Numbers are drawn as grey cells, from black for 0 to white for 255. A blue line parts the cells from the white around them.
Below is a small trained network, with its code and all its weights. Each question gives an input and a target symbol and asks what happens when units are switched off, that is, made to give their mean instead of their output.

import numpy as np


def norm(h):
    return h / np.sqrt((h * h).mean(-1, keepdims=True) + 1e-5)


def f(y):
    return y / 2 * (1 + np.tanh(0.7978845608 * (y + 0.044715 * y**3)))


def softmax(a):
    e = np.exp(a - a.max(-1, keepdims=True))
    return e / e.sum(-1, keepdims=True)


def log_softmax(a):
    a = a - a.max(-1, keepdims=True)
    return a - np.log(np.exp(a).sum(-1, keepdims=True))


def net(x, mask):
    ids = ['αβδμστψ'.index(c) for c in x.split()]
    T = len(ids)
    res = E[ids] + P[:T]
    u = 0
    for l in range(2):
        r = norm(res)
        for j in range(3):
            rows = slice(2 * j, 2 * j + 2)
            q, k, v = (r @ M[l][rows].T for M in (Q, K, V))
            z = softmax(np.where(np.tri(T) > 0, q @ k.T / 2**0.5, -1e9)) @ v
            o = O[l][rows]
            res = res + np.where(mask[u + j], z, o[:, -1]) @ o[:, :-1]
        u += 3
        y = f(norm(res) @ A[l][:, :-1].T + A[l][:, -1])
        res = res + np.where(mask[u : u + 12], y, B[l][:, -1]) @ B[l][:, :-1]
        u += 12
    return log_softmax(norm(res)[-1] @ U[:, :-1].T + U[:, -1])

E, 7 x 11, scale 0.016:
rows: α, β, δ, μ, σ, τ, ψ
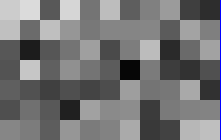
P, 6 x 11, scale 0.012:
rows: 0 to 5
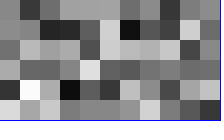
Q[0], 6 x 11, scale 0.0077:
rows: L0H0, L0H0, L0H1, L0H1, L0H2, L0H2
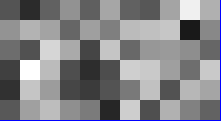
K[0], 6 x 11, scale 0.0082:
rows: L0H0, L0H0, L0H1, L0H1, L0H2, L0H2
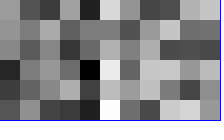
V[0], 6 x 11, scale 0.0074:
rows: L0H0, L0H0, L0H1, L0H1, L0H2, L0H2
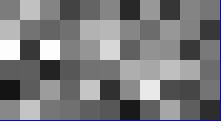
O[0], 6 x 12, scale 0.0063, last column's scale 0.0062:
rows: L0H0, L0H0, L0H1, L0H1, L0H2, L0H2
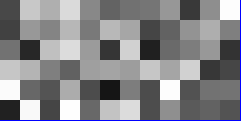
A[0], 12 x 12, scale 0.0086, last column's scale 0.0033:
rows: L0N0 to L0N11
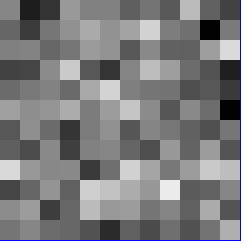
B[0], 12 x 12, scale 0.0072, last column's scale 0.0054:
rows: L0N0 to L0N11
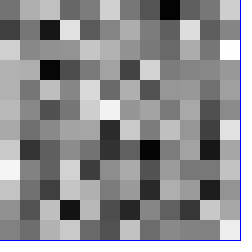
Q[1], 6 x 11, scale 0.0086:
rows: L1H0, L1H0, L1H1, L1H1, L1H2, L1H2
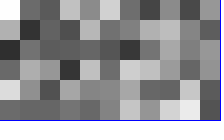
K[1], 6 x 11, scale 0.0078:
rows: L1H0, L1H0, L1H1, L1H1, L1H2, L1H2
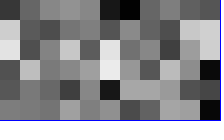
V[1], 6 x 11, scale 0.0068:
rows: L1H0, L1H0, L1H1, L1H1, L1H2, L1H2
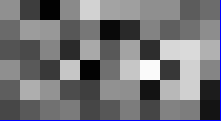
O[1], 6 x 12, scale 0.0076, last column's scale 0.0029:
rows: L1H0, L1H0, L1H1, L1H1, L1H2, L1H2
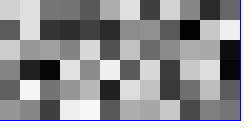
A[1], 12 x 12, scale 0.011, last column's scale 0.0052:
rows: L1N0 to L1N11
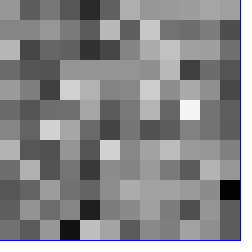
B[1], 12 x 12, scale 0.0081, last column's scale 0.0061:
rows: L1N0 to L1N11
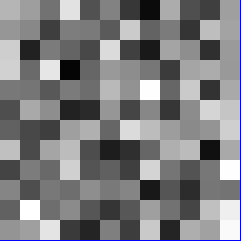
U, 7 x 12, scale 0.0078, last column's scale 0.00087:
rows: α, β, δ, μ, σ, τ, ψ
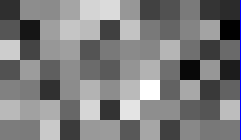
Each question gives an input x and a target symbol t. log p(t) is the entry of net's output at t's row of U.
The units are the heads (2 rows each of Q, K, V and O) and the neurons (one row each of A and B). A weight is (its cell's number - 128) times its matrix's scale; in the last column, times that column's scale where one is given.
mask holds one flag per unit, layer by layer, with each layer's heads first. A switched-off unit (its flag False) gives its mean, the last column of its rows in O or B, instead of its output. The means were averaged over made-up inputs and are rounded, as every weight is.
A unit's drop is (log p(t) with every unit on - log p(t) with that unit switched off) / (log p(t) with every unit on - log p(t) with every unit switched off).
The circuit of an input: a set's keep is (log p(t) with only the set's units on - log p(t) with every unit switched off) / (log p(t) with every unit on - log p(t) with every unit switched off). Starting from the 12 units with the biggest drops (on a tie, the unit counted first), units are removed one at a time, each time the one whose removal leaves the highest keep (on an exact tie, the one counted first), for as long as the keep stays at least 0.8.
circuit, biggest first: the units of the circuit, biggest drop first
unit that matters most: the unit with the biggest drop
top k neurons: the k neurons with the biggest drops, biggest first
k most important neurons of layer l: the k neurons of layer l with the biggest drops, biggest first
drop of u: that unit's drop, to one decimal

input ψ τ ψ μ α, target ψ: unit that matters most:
L0H2
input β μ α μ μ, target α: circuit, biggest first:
L1H0; L0H2
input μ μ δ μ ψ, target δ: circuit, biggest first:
L0H2; L1N2
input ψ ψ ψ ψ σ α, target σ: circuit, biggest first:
L1N4; L1H1
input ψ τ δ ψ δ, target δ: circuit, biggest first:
L0H2; L1N2
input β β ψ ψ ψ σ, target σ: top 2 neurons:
L0N1; L1N4
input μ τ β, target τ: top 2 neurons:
L0N5; L0N10
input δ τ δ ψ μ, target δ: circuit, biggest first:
L0H2; L1N2
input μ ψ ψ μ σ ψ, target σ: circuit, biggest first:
L1H1; L1N4
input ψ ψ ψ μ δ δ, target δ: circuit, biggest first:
L0H2; L1N2
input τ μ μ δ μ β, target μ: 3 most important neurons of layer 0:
L0N6; L0N9; L0N7
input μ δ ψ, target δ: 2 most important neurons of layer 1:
L1N7; L1N2
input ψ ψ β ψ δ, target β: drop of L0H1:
1.3
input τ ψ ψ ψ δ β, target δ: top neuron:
L0N8
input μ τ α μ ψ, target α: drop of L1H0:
0.7
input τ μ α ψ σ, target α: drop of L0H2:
0.6
